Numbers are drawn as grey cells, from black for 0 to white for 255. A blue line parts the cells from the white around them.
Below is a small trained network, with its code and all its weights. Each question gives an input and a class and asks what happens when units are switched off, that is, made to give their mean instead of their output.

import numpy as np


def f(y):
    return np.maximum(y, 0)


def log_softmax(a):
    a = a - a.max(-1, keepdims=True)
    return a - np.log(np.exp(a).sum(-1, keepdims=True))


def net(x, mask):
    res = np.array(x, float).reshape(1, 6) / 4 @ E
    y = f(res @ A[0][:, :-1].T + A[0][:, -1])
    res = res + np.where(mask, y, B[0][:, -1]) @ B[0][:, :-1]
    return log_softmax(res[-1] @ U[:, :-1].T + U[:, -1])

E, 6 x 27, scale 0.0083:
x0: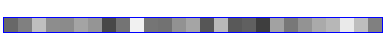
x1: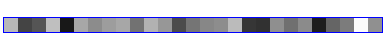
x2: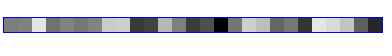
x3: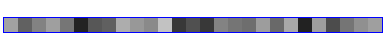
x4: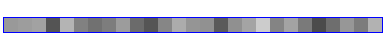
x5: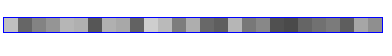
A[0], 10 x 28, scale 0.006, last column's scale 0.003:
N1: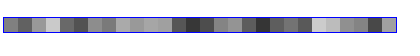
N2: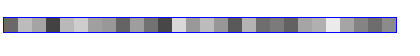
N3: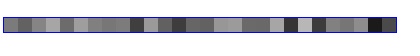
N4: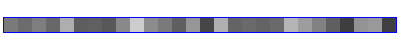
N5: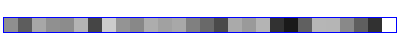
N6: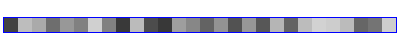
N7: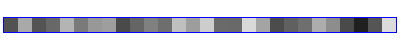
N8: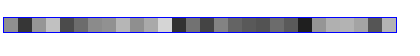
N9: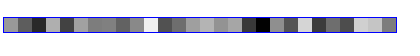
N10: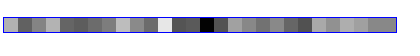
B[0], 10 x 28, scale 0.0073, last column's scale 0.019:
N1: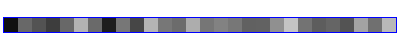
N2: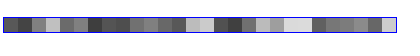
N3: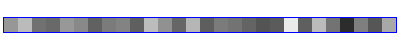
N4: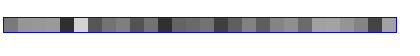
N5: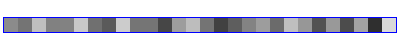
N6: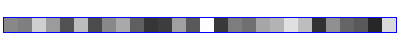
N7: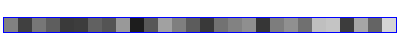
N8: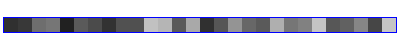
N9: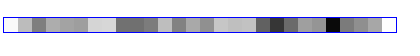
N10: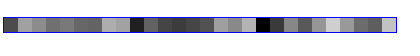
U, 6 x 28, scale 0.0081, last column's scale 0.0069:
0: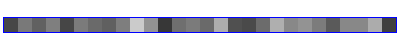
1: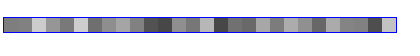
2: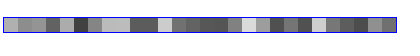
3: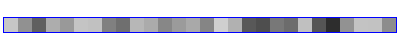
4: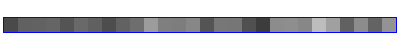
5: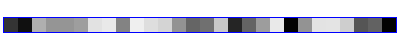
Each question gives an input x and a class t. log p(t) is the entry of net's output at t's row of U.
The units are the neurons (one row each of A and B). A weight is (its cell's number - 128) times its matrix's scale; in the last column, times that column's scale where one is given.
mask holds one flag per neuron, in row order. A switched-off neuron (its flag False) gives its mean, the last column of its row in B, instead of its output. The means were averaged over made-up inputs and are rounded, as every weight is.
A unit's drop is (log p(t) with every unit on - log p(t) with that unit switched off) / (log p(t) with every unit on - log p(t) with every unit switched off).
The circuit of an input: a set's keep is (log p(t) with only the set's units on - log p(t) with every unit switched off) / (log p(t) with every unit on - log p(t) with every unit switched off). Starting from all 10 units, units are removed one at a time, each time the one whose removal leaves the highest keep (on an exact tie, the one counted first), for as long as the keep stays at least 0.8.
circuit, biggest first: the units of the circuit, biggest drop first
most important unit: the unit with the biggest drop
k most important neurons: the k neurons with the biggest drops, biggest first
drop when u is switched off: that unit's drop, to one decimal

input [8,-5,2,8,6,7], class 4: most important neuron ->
(N8)
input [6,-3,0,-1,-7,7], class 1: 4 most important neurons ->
(N7; N6; N5; N2)
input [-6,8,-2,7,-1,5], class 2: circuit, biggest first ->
(N9; N10)
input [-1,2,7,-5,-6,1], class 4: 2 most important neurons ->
(N8; N1)
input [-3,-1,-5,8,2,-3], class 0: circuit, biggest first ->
(N9; N6; N7; N8)
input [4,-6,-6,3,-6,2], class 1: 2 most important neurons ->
(N4; N6)
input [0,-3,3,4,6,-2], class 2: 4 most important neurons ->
(N6; N2; N1; N4)
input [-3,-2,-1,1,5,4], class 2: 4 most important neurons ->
(N6; N2; N1; N8)
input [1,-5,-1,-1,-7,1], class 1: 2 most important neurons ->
(N6; N8)
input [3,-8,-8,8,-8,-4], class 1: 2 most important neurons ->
(N6; N4)
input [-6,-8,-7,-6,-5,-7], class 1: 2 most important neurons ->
(N6; N8)
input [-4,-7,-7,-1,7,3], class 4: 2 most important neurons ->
(N9; N7)
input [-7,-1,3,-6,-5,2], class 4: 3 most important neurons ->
(N7; N6; N9)
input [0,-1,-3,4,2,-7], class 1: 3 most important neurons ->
(N8; N9; N7)
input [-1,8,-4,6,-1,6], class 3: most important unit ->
N9
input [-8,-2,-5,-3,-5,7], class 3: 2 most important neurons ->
(N9; N10)
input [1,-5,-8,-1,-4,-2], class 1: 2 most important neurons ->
(N6; N4)
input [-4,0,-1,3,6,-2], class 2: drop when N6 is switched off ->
0.7
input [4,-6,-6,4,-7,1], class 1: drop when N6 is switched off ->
0.2
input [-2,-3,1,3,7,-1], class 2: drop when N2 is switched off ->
0.1
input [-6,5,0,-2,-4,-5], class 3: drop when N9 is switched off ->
0.0
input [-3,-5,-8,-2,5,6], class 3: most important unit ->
N10
